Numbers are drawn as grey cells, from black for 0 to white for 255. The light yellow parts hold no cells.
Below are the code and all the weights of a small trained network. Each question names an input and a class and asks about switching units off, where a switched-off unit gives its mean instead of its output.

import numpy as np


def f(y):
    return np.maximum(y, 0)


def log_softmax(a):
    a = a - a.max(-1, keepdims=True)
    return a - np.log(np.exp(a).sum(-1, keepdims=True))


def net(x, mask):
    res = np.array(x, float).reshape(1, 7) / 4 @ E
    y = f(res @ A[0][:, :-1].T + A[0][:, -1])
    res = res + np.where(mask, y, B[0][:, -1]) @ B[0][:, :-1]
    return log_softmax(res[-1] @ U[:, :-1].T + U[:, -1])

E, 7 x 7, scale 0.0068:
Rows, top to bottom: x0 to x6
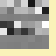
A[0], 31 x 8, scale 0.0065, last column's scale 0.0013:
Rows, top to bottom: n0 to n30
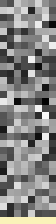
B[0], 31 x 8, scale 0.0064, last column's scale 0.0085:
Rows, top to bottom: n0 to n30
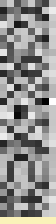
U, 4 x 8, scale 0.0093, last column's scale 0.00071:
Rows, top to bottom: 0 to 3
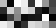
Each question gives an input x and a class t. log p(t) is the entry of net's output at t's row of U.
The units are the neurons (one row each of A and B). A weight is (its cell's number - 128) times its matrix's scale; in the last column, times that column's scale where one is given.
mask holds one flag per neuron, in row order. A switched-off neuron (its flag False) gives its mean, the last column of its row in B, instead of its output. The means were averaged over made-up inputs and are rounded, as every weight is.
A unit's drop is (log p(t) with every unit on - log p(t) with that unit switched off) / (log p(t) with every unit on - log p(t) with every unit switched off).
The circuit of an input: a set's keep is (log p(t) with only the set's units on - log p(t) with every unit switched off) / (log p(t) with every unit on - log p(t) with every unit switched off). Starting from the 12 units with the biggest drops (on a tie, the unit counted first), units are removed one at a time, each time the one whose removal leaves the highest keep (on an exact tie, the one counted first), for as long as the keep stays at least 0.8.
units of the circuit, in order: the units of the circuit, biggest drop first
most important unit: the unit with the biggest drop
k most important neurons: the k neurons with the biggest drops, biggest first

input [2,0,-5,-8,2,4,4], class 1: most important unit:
n14
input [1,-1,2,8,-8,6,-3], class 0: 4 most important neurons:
[n18 n24 n23 n13]
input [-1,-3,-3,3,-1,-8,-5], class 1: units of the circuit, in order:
[n5 n2]
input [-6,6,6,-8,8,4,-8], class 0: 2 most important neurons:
[n29 n4]
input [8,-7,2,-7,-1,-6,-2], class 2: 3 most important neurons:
[n1 n28 n20]
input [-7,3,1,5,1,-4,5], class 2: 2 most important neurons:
[n10 n8]
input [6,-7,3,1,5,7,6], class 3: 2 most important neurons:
[n19 n16]
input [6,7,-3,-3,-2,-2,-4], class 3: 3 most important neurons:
[n3 n15 n12]
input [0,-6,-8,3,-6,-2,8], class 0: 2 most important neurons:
[n18 n24]
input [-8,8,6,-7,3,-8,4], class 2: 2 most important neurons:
[n8 n10]
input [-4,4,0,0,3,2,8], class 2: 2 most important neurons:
[n8 n19]
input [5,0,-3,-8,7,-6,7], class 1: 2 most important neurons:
[n14 n12]
